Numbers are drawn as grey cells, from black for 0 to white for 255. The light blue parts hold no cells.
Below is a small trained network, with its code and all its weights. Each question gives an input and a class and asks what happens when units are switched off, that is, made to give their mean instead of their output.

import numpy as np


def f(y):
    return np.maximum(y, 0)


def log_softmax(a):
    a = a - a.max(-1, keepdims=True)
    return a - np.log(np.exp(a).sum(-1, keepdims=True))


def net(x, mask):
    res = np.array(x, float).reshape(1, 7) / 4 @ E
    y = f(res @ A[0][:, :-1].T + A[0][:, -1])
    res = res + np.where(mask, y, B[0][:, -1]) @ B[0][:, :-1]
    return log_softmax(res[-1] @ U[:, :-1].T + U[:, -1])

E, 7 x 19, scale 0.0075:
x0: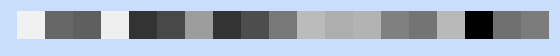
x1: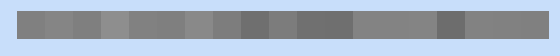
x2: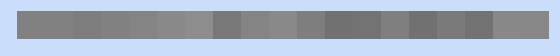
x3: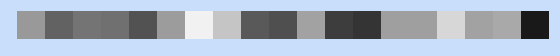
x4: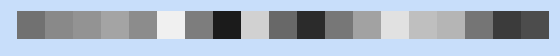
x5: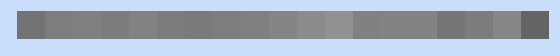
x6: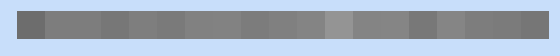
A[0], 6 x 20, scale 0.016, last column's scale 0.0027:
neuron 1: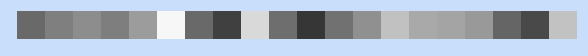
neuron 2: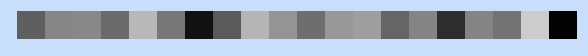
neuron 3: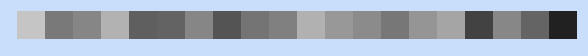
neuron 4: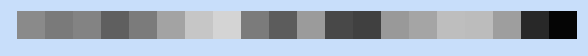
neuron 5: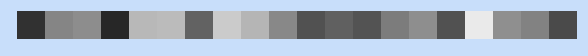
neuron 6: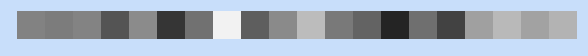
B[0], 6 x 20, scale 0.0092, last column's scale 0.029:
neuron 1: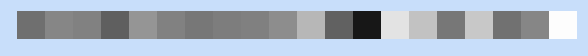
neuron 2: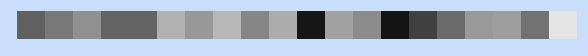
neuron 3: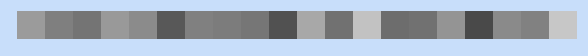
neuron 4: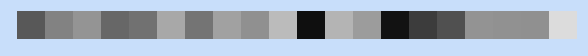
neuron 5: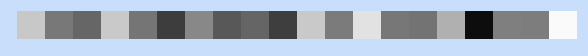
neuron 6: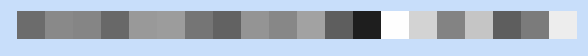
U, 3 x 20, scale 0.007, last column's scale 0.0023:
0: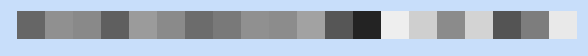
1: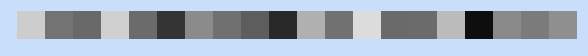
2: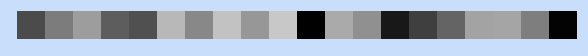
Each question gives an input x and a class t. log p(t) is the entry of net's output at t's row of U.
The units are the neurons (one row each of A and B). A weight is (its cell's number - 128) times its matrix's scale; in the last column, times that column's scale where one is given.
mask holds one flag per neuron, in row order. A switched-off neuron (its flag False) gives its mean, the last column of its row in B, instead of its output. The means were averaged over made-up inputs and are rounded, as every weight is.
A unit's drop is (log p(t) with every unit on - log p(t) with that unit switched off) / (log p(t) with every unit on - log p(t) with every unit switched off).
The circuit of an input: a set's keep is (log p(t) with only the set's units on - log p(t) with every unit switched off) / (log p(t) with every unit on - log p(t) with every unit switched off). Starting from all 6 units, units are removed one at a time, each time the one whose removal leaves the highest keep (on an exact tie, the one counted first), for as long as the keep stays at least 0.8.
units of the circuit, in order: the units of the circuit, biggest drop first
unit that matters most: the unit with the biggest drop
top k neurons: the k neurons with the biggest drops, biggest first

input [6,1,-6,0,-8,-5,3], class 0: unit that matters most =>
neuron 6
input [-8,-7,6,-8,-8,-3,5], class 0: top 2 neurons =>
[neuron 6; neuron 4]
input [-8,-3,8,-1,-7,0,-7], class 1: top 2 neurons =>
[neuron 5; neuron 1]
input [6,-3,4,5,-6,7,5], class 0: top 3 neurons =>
[neuron 5; neuron 6; neuron 2]
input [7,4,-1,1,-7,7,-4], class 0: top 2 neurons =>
[neuron 6; neuron 5]
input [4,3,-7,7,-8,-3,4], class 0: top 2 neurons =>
[neuron 6; neuron 2]
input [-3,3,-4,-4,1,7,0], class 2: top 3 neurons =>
[neuron 2; neuron 3; neuron 6]
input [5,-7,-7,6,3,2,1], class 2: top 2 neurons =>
[neuron 5; neuron 4]
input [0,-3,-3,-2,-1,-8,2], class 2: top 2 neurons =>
[neuron 1; neuron 5]
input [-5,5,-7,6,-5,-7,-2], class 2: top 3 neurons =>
[neuron 4; neuron 1; neuron 3]
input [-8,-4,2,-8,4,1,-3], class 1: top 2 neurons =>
[neuron 5; neuron 4]
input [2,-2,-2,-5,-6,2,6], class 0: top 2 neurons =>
[neuron 6; neuron 4]
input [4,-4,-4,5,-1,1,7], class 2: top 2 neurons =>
[neuron 5; neuron 4]
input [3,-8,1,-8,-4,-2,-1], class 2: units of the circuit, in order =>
[neuron 2]
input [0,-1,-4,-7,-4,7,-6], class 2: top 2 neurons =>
[neuron 2; neuron 1]
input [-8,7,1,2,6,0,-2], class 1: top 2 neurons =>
[neuron 5; neuron 6]
